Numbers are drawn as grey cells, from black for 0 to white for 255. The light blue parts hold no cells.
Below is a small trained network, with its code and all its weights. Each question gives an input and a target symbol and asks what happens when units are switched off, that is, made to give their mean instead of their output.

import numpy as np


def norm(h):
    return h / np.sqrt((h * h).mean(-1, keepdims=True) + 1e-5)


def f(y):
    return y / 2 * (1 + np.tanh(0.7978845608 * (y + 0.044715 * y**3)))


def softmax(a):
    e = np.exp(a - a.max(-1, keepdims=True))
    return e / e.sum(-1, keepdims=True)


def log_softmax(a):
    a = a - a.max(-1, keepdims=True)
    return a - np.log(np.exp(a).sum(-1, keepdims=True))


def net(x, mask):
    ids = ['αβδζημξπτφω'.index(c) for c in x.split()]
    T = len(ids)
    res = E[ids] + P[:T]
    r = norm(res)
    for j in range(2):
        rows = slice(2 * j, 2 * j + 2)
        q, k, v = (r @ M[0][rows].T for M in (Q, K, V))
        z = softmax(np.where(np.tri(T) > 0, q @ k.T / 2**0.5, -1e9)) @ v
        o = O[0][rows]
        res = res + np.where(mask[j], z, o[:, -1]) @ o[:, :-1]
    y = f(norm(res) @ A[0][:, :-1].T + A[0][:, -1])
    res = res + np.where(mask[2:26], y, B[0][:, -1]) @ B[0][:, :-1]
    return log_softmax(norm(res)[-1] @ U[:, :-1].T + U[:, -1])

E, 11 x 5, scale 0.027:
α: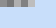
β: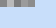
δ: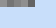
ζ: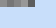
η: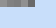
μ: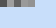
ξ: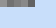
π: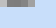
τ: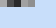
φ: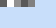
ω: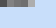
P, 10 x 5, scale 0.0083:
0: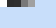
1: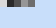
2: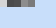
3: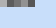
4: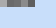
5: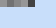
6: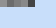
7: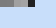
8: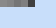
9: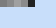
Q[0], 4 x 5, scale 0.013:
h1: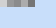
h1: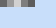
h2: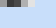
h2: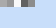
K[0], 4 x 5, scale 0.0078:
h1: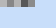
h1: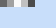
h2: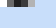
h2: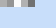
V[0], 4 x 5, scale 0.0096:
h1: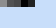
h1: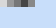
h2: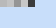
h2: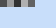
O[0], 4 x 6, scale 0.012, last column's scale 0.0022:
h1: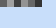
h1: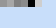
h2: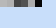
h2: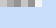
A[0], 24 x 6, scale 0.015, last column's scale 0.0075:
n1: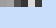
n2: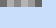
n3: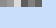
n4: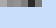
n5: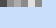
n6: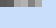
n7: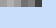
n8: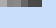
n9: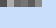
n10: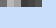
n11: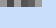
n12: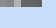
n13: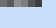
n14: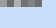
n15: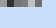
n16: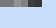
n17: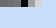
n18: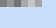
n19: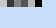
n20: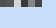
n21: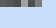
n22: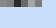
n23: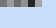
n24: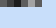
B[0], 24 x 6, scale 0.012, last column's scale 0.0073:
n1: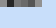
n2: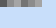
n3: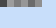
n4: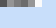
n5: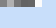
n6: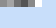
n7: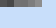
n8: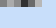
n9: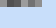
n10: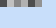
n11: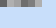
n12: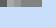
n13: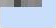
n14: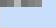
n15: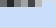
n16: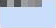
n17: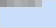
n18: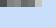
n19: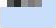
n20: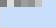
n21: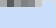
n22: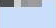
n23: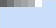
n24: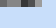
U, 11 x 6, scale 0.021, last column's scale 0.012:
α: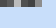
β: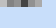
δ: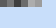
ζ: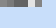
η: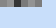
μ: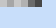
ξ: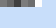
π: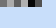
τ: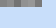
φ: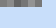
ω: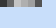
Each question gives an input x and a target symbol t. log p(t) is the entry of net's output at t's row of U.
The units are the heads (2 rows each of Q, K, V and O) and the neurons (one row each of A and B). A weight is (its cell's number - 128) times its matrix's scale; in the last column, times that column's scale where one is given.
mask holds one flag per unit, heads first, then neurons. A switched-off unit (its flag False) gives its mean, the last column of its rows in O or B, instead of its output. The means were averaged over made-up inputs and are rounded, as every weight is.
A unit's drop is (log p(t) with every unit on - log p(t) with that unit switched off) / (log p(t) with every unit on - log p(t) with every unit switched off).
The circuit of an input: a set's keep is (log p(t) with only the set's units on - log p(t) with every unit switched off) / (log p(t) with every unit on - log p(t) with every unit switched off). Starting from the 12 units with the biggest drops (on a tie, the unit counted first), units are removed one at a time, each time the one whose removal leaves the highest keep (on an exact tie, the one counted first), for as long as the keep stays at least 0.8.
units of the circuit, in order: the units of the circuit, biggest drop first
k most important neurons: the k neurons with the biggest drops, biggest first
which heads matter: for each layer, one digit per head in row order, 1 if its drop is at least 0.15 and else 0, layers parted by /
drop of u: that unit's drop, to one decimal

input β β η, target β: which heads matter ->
01
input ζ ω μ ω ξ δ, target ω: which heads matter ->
00
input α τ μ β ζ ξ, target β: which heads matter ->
01
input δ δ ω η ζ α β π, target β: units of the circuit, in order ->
(h2)
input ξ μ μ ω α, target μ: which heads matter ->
00
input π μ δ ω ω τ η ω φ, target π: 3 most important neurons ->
(n10, n9, n22)
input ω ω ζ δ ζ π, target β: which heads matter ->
11
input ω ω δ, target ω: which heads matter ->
01
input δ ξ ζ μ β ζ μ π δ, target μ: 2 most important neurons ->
(n6, n5)
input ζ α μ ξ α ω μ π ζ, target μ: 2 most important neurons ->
(n18, n15)
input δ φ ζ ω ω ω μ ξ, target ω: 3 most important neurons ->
(n23, n4, n5)
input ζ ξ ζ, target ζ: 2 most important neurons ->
(n23, n15)
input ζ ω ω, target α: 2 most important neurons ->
(n15, n23)
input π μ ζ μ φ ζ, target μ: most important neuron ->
(n6)
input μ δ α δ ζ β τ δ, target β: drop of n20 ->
0.1
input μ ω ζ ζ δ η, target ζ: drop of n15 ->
0.2
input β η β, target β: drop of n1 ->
0.3
